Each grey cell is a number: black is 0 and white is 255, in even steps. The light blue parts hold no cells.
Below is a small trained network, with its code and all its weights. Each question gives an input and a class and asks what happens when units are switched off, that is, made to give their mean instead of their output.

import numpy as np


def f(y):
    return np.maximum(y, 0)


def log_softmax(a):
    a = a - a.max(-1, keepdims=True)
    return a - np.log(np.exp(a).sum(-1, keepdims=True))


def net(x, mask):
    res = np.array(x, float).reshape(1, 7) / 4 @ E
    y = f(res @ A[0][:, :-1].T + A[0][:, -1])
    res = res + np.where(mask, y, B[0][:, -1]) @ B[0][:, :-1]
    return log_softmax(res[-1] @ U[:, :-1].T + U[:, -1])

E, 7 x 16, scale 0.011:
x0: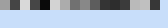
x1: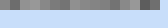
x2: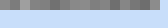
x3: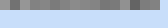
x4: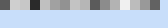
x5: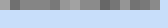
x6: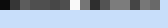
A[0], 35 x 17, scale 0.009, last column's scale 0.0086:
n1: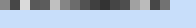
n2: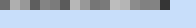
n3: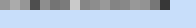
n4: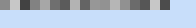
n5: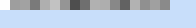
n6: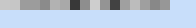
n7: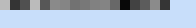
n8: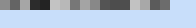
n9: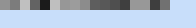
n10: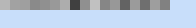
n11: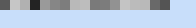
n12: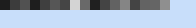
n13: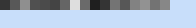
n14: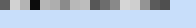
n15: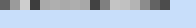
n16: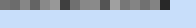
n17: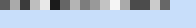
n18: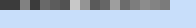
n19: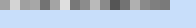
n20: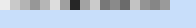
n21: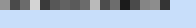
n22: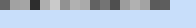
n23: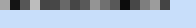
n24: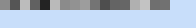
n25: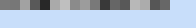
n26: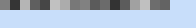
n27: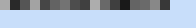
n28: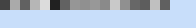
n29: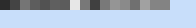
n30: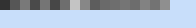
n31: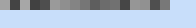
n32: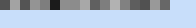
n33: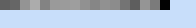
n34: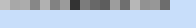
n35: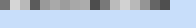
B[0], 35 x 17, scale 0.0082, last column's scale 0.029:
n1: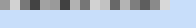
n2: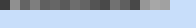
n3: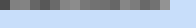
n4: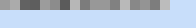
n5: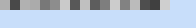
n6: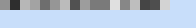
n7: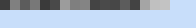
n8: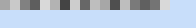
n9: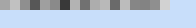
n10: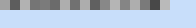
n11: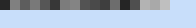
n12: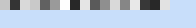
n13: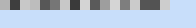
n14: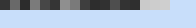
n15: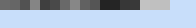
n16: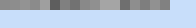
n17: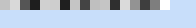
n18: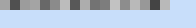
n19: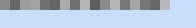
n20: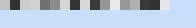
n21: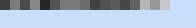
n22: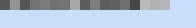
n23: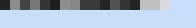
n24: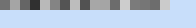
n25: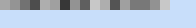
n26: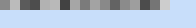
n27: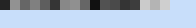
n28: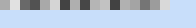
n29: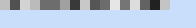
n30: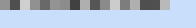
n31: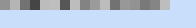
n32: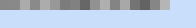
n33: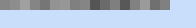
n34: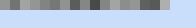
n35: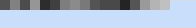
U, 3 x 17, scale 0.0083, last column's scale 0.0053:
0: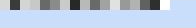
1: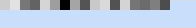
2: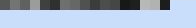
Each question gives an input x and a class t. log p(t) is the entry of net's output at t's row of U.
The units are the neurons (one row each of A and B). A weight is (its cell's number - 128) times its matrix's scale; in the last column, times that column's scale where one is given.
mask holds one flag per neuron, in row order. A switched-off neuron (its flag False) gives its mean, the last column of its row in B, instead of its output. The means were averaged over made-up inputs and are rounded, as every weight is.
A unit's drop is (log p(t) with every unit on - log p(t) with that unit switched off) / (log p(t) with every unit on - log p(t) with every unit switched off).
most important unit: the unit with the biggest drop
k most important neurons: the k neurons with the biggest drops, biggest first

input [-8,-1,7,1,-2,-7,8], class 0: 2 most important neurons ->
[n12, n29]
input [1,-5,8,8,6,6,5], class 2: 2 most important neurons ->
[n14, n15]
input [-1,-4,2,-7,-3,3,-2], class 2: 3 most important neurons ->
[n12, n13, n29]
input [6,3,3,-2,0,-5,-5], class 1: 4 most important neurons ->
[n8, n12, n1, n9]
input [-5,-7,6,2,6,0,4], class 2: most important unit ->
n14
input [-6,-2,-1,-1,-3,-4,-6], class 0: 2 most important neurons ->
[n20, n5]
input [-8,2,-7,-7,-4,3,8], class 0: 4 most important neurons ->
[n12, n29, n13, n30]
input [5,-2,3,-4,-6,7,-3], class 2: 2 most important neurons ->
[n23, n27]
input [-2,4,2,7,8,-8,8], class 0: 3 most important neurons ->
[n12, n29, n13]
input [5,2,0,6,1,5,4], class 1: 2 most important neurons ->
[n20, n1]
